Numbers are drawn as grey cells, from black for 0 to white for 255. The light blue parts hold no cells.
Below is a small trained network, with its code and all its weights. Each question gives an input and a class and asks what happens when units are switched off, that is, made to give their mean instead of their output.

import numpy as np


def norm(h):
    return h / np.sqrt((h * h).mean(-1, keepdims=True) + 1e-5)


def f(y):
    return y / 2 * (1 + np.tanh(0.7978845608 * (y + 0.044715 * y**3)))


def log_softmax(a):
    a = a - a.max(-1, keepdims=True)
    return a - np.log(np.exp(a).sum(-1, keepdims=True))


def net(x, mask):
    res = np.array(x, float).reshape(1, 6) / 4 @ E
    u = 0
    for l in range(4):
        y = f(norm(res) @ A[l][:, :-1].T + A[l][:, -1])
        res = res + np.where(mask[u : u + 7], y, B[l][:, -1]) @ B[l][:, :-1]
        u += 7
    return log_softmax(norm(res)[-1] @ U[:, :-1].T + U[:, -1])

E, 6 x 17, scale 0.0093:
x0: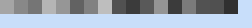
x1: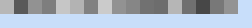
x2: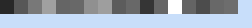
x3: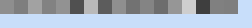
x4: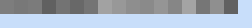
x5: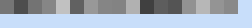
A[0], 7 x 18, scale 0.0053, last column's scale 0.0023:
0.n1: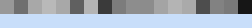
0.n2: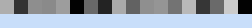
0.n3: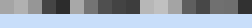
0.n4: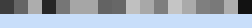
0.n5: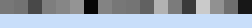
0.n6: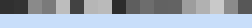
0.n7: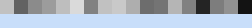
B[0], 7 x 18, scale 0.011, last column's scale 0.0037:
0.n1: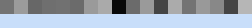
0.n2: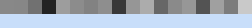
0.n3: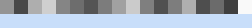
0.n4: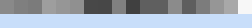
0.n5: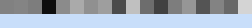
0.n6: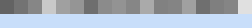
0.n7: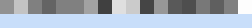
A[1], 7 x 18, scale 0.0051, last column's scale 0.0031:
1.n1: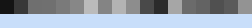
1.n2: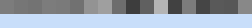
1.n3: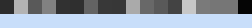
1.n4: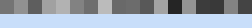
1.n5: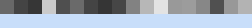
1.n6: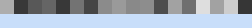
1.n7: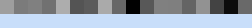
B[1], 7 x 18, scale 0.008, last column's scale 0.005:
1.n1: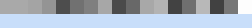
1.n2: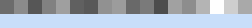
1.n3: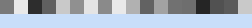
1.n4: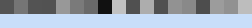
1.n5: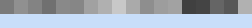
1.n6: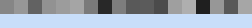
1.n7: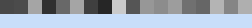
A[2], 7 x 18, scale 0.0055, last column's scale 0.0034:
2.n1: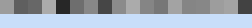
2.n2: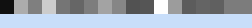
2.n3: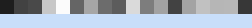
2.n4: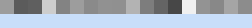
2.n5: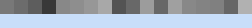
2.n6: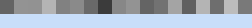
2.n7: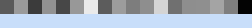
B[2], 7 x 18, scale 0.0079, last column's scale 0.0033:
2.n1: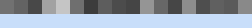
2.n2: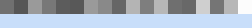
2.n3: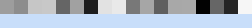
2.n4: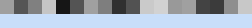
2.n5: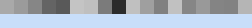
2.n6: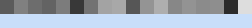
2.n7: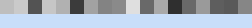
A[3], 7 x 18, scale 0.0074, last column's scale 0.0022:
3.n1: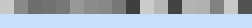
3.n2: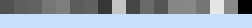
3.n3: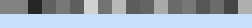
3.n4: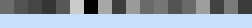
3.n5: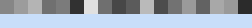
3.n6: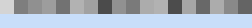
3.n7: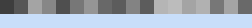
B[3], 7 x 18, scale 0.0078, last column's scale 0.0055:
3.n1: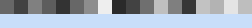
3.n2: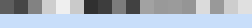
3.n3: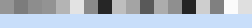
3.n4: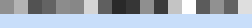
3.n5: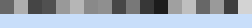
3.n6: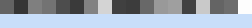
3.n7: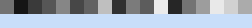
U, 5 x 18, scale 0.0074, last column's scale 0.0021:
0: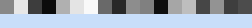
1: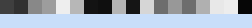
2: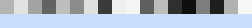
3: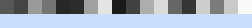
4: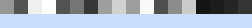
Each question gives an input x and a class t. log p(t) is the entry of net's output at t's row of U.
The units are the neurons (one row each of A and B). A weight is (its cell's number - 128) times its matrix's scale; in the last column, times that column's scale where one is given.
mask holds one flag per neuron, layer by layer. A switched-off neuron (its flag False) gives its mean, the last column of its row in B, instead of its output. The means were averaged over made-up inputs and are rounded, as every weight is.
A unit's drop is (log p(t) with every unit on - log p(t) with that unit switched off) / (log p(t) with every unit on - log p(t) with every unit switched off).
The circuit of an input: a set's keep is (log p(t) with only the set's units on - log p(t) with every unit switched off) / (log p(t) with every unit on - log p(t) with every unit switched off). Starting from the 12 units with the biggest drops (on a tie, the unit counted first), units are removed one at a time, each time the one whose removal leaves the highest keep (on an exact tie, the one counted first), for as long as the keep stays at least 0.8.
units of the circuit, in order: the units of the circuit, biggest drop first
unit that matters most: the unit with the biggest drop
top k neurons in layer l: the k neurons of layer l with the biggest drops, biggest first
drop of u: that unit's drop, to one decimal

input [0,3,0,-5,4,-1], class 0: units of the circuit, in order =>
[3.n4]
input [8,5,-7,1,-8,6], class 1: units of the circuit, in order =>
[1.n4; 1.n7]
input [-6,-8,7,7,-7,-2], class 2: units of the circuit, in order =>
[1.n3; 3.n3]
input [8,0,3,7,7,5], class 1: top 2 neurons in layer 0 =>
[0.n5; 0.n3]
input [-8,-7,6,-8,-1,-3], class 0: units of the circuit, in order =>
[0.n5; 3.n4]
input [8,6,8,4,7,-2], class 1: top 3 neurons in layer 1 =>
[1.n7; 1.n4; 1.n2]
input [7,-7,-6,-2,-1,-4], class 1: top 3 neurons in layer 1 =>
[1.n2; 1.n4; 1.n7]
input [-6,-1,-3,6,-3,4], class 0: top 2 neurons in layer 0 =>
[0.n2; 0.n1]
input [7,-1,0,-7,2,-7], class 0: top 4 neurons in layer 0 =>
[0.n5; 0.n3; 0.n4; 0.n6]
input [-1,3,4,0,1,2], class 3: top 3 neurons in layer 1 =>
[1.n3; 1.n1; 1.n5]
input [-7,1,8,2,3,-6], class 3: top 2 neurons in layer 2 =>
[2.n2; 2.n3]
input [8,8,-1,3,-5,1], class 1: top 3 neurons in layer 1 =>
[1.n4; 1.n2; 1.n7]
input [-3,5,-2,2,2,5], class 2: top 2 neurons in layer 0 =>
[0.n7; 0.n3]
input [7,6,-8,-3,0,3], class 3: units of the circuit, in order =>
[3.n1]
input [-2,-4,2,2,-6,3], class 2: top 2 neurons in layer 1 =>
[1.n3; 1.n5]
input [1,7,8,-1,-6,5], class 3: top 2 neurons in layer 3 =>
[3.n7; 3.n3]
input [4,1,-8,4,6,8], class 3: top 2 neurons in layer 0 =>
[0.n3; 0.n2]
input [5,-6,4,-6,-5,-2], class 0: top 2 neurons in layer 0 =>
[0.n5; 0.n7]
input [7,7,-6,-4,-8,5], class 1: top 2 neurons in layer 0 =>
[0.n3; 0.n2]
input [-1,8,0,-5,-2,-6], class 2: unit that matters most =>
0.n7
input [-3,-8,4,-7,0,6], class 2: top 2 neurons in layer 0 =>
[0.n2; 0.n1]
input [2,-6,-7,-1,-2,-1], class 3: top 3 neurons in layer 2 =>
[2.n4; 2.n6; 2.n3]
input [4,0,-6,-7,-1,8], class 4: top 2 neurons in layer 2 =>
[2.n3; 2.n4]
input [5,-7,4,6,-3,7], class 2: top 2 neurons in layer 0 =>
[0.n3; 0.n5]
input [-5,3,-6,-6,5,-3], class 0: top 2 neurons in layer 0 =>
[0.n5; 0.n6]
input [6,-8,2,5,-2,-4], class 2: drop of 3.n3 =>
0.1
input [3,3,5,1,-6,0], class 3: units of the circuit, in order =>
[1.n1]
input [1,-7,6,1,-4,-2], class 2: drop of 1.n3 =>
0.8
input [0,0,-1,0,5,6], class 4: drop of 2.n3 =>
0.8
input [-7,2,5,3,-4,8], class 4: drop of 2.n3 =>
1.3
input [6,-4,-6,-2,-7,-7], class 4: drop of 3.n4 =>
0.0
